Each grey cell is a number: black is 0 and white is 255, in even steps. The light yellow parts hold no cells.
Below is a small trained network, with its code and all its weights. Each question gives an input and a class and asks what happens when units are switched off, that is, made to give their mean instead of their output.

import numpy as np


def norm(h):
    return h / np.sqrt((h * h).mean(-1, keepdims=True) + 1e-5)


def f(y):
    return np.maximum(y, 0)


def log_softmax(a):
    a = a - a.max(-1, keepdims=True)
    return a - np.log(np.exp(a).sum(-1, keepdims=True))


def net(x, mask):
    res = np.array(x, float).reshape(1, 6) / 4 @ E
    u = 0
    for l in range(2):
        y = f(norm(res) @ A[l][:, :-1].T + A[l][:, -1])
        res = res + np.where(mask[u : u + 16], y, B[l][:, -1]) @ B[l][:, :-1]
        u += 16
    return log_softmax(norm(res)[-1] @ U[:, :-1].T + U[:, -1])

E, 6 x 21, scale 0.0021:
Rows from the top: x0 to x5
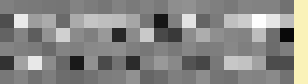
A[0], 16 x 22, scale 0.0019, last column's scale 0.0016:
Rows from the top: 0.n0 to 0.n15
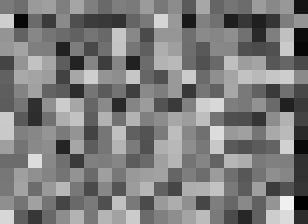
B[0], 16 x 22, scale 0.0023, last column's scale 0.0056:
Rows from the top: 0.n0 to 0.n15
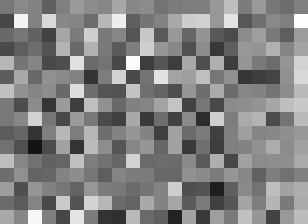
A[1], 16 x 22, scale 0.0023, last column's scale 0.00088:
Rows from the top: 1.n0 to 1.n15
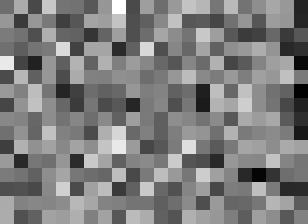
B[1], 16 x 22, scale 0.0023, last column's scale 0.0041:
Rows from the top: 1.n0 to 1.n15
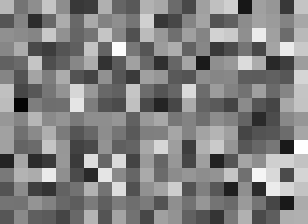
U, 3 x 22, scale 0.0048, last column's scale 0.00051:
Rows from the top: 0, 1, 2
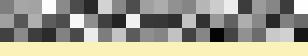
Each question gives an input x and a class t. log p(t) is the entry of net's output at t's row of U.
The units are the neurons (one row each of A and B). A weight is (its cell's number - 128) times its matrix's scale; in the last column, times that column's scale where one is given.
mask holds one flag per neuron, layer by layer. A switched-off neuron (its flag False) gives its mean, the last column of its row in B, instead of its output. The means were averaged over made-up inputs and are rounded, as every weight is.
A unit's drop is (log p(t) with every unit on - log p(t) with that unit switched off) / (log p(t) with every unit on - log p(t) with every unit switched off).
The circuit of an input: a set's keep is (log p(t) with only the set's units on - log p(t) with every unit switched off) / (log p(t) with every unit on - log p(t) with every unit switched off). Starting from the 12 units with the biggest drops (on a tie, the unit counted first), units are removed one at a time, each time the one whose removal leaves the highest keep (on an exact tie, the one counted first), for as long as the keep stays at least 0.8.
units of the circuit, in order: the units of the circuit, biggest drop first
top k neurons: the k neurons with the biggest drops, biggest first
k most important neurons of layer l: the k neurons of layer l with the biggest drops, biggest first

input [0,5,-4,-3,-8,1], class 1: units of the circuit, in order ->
(0.n15)
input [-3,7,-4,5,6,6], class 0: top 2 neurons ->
(0.n5 1.n10)
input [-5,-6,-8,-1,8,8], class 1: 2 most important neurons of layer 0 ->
(0.n4 0.n6)
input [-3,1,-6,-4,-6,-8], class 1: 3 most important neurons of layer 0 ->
(0.n15 0.n8 0.n7)
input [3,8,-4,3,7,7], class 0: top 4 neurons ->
(0.n5 1.n10 0.n15 0.n8)
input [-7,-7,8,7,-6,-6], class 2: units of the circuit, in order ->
(0.n7 1.n13)
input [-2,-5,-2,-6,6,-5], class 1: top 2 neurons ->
(0.n4 0.n5)
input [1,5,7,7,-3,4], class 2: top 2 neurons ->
(0.n1 0.n7)
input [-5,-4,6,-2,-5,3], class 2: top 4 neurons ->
(0.n7 0.n4 0.n6 0.n5)
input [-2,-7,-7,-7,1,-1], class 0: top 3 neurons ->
(0.n1 1.n12 0.n7)
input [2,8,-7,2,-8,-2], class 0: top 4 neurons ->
(0.n5 0.n4 1.n10 0.n6)
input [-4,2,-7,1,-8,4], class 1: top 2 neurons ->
(0.n15 0.n8)
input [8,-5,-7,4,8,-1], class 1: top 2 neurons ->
(0.n4 0.n6)
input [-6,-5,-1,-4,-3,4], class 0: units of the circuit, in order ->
(0.n1)
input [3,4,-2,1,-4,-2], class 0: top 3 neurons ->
(0.n5 0.n4 1.n10)
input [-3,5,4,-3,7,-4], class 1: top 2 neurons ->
(0.n1 1.n7)
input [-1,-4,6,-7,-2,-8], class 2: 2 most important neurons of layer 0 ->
(0.n7 0.n5)
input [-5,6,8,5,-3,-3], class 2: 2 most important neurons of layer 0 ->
(0.n1 0.n7)
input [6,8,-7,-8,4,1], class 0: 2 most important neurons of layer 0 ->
(0.n5 0.n7)
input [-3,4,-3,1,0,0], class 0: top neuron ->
(0.n5)
